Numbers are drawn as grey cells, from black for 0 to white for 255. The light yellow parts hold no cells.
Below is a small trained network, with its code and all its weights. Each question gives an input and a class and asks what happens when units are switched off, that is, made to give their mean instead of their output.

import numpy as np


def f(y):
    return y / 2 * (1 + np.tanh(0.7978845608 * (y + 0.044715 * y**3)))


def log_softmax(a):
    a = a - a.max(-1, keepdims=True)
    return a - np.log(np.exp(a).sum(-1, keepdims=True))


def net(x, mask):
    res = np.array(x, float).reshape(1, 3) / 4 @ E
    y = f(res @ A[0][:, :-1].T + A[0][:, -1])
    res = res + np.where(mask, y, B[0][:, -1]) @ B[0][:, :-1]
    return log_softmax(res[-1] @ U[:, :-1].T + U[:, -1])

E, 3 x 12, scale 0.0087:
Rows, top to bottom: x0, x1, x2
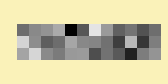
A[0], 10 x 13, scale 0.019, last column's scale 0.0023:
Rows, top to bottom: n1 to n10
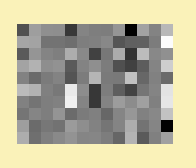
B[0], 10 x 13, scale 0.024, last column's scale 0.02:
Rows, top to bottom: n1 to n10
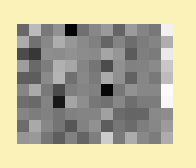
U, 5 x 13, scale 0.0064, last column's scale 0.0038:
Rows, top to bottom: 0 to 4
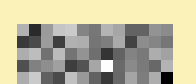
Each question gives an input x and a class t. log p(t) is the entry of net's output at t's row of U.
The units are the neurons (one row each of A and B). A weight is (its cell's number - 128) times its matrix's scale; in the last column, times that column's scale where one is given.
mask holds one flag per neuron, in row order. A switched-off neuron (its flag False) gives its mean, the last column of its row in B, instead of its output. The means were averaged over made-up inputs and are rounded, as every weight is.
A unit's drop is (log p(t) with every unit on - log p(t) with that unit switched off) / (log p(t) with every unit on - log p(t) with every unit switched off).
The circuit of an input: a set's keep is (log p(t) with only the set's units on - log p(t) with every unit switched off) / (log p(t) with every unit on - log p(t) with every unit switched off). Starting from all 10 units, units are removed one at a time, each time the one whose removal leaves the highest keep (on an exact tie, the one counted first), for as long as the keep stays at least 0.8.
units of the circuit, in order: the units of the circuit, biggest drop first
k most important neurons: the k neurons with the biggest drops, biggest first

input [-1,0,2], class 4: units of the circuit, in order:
[n5]
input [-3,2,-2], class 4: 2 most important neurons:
[n3 n5]
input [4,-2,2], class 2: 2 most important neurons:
[n3 n4]
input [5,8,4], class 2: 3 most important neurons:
[n3 n7 n2]
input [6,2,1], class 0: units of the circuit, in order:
[n6 n4]
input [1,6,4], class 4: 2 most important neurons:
[n1 n6]
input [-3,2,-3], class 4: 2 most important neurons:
[n3 n5]
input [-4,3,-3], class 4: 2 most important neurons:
[n3 n5]
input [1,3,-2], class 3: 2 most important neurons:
[n6 n7]
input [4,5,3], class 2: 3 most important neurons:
[n3 n7 n8]
